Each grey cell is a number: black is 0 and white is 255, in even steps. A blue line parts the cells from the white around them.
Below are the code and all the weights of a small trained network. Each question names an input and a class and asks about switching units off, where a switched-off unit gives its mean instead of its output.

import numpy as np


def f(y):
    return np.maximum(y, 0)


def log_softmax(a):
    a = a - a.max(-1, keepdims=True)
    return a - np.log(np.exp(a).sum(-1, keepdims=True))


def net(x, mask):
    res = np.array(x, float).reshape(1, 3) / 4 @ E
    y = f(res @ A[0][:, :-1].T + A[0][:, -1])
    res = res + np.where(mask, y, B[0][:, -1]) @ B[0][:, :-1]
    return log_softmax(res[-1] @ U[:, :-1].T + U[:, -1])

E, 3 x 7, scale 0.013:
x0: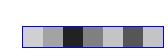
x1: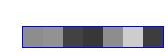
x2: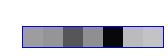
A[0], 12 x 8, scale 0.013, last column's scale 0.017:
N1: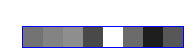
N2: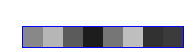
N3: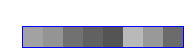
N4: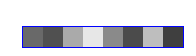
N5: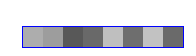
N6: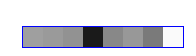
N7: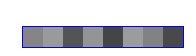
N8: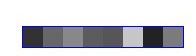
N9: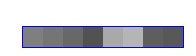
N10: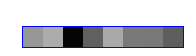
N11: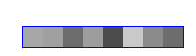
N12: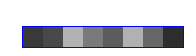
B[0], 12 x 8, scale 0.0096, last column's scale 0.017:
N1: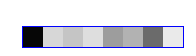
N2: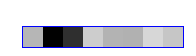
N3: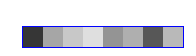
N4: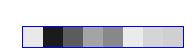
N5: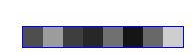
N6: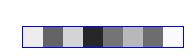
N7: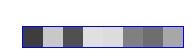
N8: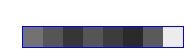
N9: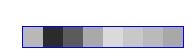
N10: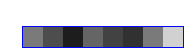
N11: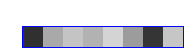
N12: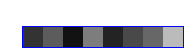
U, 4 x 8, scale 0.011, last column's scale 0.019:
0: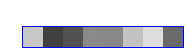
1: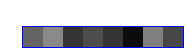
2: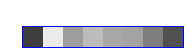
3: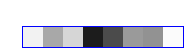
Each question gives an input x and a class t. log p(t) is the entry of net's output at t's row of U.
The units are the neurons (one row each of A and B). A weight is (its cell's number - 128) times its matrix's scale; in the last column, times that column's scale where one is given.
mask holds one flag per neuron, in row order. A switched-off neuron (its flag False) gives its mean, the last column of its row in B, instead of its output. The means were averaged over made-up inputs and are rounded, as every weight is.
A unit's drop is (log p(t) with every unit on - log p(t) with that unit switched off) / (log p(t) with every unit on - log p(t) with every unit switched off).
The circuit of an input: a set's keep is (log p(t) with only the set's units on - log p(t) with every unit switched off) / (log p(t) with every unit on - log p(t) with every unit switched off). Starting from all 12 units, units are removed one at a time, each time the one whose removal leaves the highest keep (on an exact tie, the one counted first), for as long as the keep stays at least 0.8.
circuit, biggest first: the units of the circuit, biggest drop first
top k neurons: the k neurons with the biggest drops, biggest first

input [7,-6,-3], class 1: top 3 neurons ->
N5, N2, N6
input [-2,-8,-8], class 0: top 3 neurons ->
N4, N11, N3
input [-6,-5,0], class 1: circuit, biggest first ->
N12
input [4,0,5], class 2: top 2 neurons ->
N8, N11
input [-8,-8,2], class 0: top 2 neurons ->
N4, N5
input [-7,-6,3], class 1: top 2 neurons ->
N12, N2
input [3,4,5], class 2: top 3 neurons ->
N11, N3, N4
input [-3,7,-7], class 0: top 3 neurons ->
N2, N9, N6
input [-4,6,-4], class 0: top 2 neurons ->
N2, N9
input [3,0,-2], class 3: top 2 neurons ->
N8, N12
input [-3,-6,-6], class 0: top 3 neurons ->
N4, N11, N3
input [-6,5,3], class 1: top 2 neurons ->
N8, N12
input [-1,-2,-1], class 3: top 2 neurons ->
N2, N1
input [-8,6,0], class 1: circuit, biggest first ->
N8
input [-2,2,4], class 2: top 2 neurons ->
N11, N3
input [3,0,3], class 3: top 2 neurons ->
N1, N8
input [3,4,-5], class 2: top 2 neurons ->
N1, N4
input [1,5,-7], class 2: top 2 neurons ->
N1, N4
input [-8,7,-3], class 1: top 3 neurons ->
N8, N12, N4
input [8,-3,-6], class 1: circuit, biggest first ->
N5
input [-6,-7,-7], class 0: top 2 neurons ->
N4, N11
